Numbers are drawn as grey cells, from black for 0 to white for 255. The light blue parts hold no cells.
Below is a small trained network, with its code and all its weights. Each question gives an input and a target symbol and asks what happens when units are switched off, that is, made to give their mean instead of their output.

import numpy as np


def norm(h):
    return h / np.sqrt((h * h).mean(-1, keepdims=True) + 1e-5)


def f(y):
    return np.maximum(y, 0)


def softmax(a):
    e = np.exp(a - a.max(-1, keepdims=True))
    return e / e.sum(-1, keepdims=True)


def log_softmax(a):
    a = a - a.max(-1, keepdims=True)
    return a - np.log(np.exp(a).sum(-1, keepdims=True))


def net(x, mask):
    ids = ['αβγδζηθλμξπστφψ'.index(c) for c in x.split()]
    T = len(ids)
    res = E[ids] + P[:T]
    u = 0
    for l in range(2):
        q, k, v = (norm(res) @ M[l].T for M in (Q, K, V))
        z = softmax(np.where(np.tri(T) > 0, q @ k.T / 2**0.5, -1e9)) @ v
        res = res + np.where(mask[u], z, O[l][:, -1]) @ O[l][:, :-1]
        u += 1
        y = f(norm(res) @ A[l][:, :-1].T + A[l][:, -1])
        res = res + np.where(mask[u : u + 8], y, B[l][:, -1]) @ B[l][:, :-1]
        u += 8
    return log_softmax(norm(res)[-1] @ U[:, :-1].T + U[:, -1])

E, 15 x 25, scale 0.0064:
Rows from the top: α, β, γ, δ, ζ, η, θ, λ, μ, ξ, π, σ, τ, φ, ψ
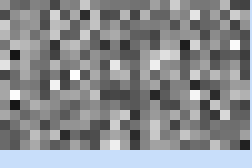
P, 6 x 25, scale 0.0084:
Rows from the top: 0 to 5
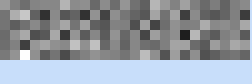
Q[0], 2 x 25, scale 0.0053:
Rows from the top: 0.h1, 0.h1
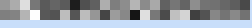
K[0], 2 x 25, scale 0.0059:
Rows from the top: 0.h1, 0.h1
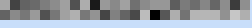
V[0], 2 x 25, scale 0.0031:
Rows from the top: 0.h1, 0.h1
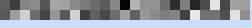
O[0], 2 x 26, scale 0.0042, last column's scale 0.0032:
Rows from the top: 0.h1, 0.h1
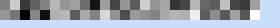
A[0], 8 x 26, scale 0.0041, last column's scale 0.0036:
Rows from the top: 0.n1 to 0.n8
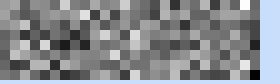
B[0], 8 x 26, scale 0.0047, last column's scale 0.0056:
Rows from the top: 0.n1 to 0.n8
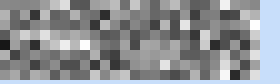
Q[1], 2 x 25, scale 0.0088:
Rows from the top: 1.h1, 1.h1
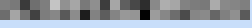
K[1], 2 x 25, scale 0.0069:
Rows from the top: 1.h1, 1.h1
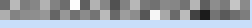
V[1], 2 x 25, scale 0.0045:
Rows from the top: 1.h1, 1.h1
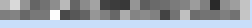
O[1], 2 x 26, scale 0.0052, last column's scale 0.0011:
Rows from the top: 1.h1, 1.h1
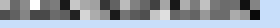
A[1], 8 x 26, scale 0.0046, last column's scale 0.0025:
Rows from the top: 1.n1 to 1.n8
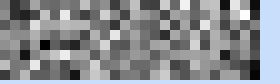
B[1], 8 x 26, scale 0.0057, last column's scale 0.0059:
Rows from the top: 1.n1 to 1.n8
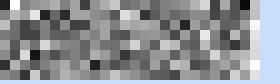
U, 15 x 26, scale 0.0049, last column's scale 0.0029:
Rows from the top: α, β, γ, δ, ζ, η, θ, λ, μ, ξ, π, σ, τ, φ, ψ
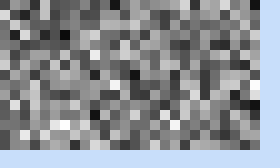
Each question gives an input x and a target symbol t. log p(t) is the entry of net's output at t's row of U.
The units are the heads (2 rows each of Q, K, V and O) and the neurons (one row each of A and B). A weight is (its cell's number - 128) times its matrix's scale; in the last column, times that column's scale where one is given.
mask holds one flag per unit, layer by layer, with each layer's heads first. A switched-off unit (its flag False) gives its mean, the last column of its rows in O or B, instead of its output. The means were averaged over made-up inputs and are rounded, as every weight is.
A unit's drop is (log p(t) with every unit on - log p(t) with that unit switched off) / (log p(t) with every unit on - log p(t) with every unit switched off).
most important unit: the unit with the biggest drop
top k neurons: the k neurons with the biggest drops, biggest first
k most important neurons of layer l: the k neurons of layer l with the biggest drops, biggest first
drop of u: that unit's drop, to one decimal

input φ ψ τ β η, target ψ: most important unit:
0.h1
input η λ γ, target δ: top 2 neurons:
[1.n6, 1.n2]
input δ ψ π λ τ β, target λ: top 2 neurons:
[0.n5, 0.n3]
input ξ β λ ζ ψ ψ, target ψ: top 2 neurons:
[1.n4, 0.n4]
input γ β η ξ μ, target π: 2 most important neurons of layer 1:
[1.n1, 1.n7]
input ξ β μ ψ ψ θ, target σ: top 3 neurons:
[1.n8, 0.n3, 1.n5]
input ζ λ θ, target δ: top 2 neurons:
[1.n6, 1.n2]
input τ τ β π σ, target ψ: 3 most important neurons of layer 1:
[1.n1, 1.n3, 1.n6]
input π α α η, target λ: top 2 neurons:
[0.n5, 0.n3]
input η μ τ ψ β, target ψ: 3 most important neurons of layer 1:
[1.n1, 1.n3, 1.n6]
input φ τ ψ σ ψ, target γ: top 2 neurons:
[1.n2, 0.n3]
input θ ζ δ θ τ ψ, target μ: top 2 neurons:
[0.n5, 1.n8]
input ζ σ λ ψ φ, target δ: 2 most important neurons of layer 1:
[1.n6, 1.n2]
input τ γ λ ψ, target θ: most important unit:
0.h1
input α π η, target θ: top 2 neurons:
[0.n7, 1.n7]
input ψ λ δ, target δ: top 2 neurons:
[1.n6, 1.n2]
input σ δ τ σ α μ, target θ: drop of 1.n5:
0.2
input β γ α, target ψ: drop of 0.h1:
0.7
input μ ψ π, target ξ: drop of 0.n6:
0.0
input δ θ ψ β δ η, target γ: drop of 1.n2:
0.3
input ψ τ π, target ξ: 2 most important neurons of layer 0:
[0.n4, 0.n5]
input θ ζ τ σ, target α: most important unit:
1.n7
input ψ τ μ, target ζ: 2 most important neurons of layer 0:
[0.n2, 0.n3]
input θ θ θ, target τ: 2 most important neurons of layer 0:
[0.n3, 0.n8]
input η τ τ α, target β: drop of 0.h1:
0.1
